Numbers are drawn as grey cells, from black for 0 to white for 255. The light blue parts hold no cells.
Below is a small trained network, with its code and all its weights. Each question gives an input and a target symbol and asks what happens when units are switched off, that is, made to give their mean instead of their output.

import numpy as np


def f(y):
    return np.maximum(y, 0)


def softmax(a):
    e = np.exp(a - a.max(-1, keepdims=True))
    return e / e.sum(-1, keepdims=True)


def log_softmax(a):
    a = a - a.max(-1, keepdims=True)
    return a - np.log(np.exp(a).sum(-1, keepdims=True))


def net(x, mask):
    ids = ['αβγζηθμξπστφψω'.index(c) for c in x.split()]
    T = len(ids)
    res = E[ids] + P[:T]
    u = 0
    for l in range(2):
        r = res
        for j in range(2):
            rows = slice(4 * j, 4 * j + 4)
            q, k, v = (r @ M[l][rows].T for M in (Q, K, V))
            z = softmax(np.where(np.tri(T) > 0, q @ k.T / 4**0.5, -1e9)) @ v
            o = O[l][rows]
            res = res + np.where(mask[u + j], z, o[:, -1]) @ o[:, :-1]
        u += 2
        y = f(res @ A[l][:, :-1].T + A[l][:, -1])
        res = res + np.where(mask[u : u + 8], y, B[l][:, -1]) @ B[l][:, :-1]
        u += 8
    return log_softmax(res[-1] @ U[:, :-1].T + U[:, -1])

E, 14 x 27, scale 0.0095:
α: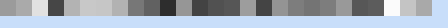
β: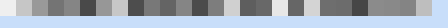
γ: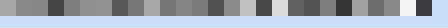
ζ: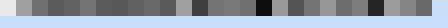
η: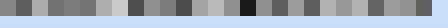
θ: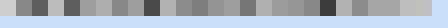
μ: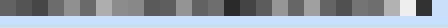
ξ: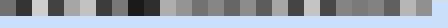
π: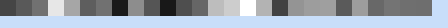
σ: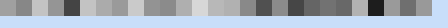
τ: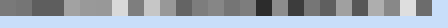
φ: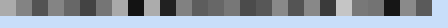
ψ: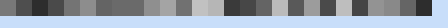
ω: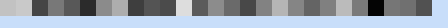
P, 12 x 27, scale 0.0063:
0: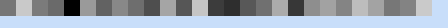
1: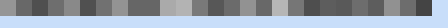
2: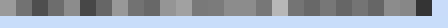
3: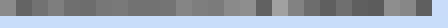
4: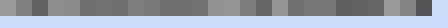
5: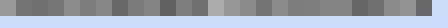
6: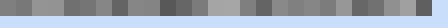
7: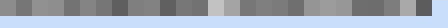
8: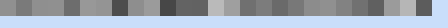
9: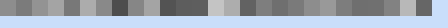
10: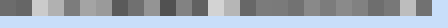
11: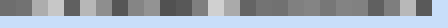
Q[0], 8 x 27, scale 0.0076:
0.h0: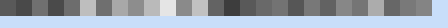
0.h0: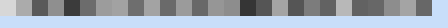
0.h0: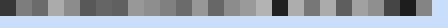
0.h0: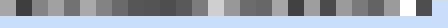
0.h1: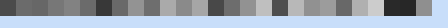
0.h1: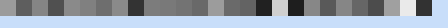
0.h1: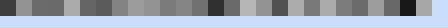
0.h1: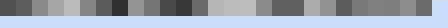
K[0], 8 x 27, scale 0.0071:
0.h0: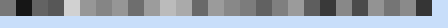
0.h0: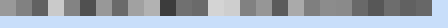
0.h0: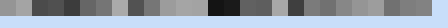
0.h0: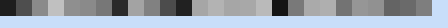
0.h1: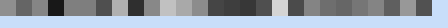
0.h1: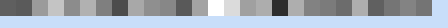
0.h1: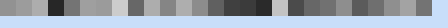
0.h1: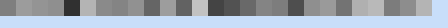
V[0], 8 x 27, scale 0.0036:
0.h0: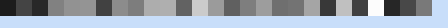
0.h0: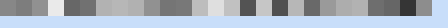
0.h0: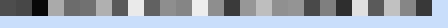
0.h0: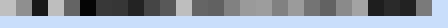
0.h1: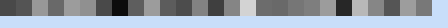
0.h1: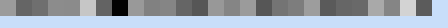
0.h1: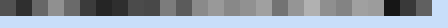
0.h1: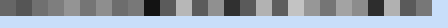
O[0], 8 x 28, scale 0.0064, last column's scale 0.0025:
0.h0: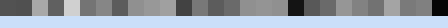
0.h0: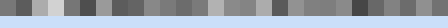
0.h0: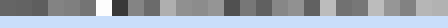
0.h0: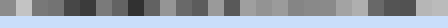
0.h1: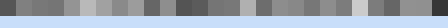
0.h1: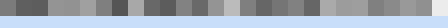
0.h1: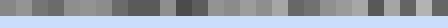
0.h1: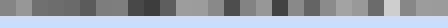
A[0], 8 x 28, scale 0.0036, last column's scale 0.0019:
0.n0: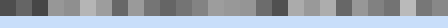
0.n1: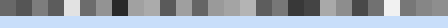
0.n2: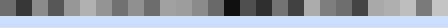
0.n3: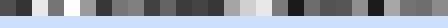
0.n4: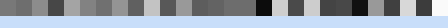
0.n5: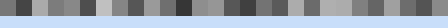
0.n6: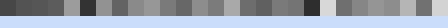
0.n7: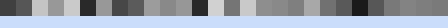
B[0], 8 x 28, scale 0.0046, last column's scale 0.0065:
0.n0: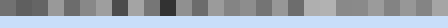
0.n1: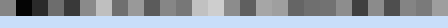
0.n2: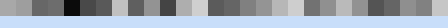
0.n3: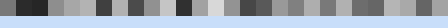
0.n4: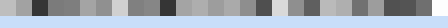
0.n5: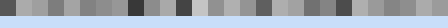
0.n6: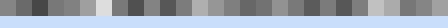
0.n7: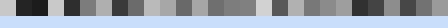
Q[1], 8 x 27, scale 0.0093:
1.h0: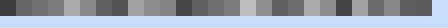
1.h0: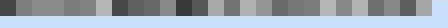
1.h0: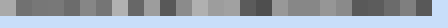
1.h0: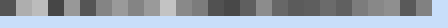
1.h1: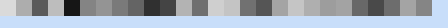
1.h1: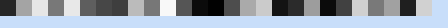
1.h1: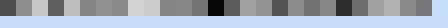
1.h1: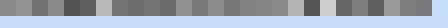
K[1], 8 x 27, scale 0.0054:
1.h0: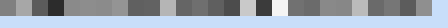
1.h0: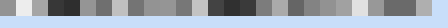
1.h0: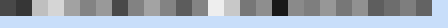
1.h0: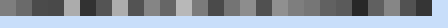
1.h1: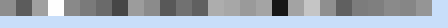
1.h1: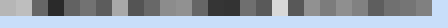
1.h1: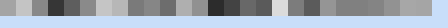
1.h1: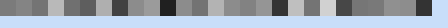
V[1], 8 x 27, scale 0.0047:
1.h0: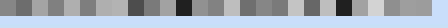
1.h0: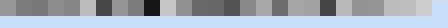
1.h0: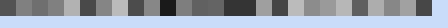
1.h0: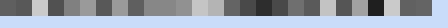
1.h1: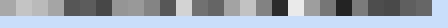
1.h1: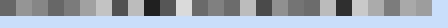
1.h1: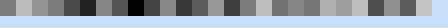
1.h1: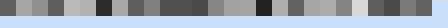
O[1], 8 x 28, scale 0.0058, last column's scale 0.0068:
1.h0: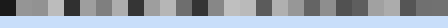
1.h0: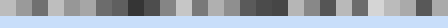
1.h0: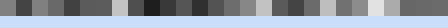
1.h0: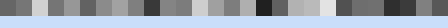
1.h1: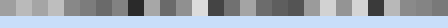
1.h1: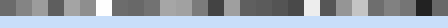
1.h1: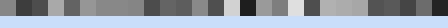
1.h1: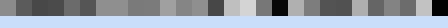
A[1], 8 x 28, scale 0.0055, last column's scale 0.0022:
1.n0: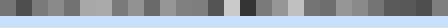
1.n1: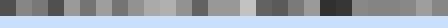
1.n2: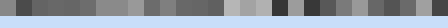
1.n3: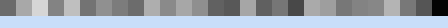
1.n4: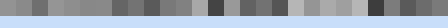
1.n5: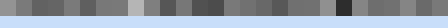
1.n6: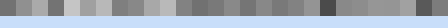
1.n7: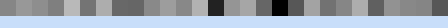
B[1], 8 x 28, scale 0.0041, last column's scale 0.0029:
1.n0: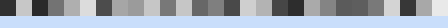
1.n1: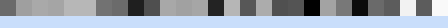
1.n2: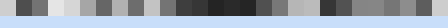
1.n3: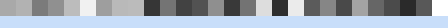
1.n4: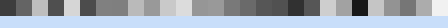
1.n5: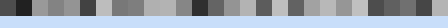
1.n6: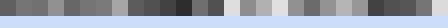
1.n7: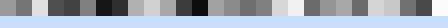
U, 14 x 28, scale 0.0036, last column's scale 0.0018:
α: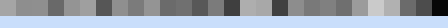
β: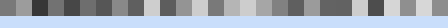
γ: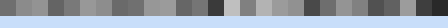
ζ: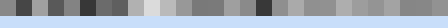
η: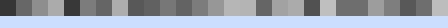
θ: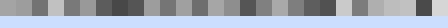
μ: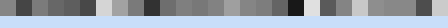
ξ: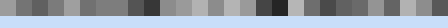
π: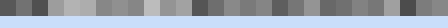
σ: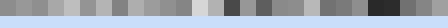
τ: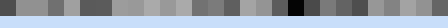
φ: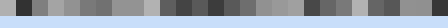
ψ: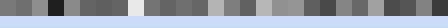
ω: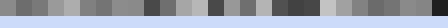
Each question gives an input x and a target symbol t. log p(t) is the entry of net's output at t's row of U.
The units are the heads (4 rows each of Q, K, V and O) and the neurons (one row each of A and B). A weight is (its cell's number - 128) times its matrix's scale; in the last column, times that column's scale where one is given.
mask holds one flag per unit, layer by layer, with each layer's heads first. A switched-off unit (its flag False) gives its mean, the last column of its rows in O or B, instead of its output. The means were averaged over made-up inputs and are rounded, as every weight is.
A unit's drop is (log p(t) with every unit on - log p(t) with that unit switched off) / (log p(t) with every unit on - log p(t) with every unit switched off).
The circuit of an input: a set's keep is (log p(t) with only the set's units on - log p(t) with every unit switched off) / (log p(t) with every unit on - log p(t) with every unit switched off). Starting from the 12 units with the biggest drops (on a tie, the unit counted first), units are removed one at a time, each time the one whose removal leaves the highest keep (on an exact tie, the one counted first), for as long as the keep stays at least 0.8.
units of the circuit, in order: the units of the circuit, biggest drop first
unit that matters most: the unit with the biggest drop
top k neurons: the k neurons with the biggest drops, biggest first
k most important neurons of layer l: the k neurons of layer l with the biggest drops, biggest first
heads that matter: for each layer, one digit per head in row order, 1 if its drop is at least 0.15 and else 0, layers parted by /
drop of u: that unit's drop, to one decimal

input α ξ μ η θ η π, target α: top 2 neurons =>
[1.n3, 1.n7]
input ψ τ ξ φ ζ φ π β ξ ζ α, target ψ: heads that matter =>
10 / 01
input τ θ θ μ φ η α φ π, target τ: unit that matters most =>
0.h0
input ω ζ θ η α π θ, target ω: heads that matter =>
11 / 11
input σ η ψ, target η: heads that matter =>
00 / 10
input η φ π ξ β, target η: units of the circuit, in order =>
[1.h0, 0.h1, 0.h0]
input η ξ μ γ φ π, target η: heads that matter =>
00 / 10
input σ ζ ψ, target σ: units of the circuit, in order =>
[1.h0, 0.n4]
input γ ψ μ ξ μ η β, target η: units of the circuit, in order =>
[1.h0, 1.h1]
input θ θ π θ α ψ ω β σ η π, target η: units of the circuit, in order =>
[1.h0, 0.n5, 0.h1]
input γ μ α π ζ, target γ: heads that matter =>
11 / 11
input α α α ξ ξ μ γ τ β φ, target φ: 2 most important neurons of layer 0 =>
[0.n2, 0.n4]
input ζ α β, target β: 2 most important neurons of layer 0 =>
[0.n2, 0.n4]
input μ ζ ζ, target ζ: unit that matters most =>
0.n2
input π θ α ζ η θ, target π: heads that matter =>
01 / 01
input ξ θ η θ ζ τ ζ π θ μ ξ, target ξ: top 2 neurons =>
[0.n3, 0.n4]
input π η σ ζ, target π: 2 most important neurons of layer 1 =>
[1.n0, 1.n2]
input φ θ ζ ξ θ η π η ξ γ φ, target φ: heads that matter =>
11 / 01
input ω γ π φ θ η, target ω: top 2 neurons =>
[1.n4, 0.n7]
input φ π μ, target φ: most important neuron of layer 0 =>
[0.n3]
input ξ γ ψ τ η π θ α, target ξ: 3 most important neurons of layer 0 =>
[0.n3, 0.n4, 0.n2]
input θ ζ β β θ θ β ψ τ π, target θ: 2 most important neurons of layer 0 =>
[0.n7, 0.n4]
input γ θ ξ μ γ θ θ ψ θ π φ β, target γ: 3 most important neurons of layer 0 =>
[0.n2, 0.n4, 0.n0]
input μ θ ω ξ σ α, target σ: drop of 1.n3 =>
0.1
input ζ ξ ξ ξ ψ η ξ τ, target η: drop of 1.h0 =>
0.7
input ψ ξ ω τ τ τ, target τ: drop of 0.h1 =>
0.1
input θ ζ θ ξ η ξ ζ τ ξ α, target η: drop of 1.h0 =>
0.8
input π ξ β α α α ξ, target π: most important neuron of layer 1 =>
[1.n0]
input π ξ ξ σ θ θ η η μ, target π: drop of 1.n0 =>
0.6
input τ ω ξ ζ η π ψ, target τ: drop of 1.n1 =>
0.2
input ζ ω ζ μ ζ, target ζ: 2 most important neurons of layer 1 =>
[1.n7, 1.n4]
